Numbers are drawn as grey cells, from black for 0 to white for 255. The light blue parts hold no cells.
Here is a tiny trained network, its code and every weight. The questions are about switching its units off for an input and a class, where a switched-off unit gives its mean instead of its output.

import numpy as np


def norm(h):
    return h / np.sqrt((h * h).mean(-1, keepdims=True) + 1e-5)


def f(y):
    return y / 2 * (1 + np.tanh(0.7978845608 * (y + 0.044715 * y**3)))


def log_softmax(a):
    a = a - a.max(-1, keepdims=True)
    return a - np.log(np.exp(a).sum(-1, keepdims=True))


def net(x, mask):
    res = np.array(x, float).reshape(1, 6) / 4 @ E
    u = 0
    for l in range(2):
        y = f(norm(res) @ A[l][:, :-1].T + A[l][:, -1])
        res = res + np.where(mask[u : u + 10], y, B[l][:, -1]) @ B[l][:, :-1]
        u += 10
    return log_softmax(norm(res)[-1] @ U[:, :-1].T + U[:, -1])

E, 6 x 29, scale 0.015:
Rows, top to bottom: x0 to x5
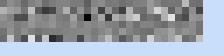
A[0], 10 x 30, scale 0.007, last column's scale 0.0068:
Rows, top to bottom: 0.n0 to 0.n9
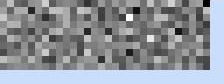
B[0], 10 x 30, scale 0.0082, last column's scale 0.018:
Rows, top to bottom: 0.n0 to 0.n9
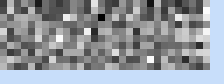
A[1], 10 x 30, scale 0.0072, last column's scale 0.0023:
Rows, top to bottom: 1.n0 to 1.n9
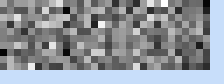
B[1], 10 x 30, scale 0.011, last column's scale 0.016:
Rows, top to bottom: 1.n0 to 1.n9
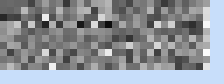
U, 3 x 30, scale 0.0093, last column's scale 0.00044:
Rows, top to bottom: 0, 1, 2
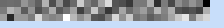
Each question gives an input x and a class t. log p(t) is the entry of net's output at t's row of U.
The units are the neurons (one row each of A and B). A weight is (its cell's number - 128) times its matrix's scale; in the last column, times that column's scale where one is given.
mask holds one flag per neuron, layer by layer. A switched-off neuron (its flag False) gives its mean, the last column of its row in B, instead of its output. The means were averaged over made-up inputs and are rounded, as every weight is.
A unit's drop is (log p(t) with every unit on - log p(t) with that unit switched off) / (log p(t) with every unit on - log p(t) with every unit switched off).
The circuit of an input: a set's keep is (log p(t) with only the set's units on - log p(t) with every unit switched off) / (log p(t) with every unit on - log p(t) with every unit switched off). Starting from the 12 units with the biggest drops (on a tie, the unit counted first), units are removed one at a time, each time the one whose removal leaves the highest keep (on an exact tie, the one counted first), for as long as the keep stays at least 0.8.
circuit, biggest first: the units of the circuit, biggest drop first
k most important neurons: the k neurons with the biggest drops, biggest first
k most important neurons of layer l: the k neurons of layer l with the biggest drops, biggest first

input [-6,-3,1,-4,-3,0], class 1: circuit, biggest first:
0.n2, 1.n3
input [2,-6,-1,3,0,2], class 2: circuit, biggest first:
0.n7
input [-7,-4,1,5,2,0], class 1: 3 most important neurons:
0.n1, 0.n2, 1.n3
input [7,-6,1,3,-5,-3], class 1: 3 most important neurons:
1.n3, 0.n0, 0.n2
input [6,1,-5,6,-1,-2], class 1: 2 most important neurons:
1.n9, 0.n8
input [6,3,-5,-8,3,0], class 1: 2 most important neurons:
0.n4, 0.n1
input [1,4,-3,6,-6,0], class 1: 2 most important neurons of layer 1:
1.n9, 1.n7
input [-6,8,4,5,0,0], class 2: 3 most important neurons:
0.n2, 0.n1, 1.n3
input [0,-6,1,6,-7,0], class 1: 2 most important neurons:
0.n1, 1.n3
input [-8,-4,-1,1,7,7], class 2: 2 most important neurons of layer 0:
0.n5, 0.n1
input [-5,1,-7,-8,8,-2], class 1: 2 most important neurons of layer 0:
0.n1, 0.n8
